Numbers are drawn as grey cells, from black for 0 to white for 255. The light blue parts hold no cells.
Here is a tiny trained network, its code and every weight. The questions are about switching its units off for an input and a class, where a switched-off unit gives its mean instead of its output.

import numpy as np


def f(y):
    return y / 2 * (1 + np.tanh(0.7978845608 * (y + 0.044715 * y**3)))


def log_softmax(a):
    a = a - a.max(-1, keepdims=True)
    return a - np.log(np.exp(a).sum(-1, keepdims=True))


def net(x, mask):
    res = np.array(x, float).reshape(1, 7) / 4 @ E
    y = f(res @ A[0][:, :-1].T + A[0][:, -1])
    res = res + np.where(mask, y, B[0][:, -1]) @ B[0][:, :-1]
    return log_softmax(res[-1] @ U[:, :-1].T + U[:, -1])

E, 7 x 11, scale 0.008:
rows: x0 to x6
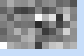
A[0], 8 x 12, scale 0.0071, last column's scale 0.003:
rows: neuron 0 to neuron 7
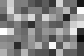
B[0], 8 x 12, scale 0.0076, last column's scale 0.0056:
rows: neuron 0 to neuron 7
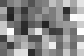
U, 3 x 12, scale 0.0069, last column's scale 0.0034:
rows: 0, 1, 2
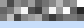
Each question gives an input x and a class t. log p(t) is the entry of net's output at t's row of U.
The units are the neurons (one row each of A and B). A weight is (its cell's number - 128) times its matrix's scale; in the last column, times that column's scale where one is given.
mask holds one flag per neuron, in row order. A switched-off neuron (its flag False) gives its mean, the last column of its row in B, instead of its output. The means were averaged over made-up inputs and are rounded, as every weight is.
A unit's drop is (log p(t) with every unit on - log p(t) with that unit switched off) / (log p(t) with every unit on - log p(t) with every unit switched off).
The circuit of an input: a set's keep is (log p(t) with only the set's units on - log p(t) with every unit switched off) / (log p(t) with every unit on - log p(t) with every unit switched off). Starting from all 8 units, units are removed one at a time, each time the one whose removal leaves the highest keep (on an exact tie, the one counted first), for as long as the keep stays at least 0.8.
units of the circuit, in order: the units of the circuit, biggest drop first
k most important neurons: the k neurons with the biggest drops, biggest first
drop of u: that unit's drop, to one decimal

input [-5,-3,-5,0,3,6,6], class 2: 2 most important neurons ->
(neuron 4; neuron 6)
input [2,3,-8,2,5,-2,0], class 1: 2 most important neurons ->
(neuron 7; neuron 0)
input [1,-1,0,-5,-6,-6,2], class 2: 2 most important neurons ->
(neuron 6; neuron 0)
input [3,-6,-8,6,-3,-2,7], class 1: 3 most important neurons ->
(neuron 7; neuron 0; neuron 5)
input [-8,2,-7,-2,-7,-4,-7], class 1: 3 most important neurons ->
(neuron 7; neuron 0; neuron 4)
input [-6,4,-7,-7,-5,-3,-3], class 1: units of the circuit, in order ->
(neuron 7; neuron 0)
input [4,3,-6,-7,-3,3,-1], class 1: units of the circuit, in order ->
(neuron 7; neuron 0)
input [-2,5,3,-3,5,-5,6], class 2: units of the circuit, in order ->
(neuron 4)
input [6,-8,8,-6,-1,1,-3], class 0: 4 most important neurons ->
(neuron 2; neuron 7; neuron 0; neuron 5)
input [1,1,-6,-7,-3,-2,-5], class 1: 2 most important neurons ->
(neuron 7; neuron 4)
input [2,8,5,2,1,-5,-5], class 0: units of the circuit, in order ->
(neuron 4; neuron 1)
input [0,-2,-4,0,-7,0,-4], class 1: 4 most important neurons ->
(neuron 4; neuron 1; neuron 7; neuron 5)
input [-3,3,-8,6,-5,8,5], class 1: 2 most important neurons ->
(neuron 7; neuron 0)
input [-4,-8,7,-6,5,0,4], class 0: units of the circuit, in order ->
(neuron 2)
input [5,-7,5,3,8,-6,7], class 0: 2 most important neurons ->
(neuron 2; neuron 6)
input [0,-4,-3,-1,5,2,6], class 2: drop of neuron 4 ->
1.1
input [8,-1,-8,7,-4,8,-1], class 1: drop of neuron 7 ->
0.2
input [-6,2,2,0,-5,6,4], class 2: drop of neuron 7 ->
0.1
